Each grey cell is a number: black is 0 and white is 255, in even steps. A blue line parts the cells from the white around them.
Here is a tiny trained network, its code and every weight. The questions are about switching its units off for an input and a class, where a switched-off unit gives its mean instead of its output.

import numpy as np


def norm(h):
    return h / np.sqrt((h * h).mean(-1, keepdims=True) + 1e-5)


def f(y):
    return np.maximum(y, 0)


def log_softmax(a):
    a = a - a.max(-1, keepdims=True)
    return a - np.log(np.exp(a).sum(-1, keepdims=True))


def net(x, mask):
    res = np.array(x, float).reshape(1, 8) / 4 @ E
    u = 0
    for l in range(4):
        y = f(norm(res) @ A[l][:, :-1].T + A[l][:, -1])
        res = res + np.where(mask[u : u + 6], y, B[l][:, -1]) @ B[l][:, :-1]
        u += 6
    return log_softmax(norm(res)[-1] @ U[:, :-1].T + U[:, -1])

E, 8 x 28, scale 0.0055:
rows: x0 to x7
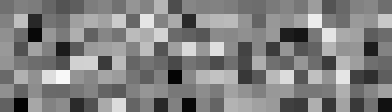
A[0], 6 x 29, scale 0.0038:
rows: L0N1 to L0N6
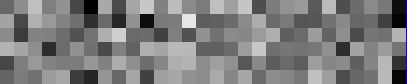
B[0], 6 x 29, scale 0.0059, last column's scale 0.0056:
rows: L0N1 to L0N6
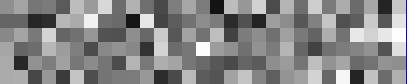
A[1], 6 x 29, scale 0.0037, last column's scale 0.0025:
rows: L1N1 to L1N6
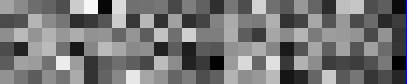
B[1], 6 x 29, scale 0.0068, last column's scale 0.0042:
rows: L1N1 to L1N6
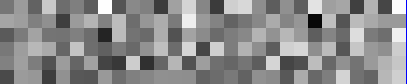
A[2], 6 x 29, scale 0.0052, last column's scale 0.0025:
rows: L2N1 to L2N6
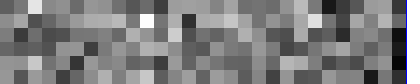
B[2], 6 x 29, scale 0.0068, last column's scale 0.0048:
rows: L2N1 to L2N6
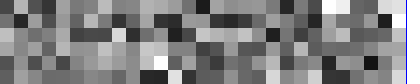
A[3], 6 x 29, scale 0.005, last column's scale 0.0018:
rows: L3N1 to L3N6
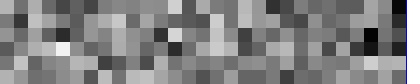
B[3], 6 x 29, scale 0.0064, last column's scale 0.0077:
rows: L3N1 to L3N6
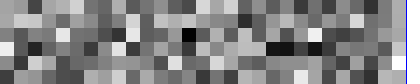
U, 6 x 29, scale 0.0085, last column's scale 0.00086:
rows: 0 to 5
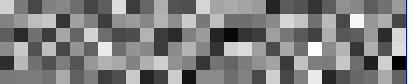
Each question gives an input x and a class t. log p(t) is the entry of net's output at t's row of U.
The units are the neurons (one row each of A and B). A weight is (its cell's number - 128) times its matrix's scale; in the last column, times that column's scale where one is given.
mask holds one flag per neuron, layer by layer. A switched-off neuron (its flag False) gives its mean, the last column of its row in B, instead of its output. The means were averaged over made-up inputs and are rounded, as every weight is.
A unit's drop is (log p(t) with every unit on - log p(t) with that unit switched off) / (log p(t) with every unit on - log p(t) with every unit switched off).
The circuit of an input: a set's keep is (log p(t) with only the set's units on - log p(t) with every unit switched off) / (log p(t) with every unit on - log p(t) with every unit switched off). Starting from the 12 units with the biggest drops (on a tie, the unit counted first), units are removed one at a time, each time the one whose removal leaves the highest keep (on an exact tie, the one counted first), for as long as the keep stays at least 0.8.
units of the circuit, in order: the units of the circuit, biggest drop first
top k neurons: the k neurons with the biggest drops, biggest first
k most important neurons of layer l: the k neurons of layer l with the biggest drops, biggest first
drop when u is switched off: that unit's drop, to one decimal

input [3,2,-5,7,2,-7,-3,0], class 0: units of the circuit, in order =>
[L2N3]
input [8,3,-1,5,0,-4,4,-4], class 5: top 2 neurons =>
[L0N3; L3N3]
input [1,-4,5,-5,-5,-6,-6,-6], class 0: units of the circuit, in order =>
[L0N3; L2N3]
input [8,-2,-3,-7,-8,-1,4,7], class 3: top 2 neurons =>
[L0N1; L0N6]
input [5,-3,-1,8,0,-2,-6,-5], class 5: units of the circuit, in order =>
[L3N3; L2N6]
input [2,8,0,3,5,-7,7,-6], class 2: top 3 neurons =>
[L2N2; L0N3; L3N4]
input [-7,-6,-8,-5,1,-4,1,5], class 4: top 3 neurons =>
[L2N1; L2N5; L2N2]
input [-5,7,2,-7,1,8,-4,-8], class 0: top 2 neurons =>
[L3N4; L0N3]
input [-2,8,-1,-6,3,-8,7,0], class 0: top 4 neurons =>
[L2N3; L0N2; L0N4; L3N1]
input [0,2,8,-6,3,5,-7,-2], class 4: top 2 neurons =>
[L1N6; L3N6]
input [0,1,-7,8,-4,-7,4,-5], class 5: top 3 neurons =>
[L3N3; L2N6; L3N4]
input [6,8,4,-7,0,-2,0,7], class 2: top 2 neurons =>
[L2N2; L1N3]
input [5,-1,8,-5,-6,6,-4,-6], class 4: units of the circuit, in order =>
[L1N6; L3N6]
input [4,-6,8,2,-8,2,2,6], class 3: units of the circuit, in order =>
[L0N1]
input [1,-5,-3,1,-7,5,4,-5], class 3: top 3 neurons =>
[L0N1; L0N6; L0N3]
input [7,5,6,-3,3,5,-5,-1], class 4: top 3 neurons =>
[L0N2; L1N6; L2N4]
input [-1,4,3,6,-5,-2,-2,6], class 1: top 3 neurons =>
[L1N4; L3N2; L1N1]
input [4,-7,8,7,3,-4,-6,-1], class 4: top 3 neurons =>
[L1N6; L2N4; L3N6]
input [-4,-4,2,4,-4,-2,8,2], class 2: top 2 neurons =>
[L0N2; L1N1]
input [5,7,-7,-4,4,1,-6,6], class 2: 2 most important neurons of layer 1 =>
[L1N3; L1N6]
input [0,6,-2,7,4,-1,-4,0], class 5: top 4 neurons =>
[L2N6; L3N3; L0N2; L0N5]
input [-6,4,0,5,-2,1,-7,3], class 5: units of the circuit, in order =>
[L3N3]
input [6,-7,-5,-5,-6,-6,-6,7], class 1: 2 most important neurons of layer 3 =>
[L3N4; L3N2]
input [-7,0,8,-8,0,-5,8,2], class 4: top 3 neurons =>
[L1N6; L3N6; L2N4]
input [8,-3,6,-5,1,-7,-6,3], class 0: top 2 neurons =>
[L2N3; L3N1]
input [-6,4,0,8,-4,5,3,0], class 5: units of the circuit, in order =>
[L2N6; L3N3]
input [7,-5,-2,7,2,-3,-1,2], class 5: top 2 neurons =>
[L2N6; L3N3]
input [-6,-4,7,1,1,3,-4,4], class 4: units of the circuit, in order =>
[L1N6]
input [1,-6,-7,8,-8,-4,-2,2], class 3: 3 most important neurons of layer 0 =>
[L0N1; L0N6; L0N2]
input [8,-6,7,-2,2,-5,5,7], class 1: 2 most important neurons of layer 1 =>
[L1N4; L1N2]
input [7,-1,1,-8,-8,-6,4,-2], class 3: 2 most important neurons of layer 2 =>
[L2N6; L2N3]
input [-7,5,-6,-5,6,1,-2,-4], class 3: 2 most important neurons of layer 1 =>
[L1N1; L1N6]
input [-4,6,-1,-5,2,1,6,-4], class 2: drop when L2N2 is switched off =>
1.7
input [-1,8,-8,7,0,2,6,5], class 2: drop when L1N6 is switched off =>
0.1
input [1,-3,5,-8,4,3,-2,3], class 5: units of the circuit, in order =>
[L1N5]
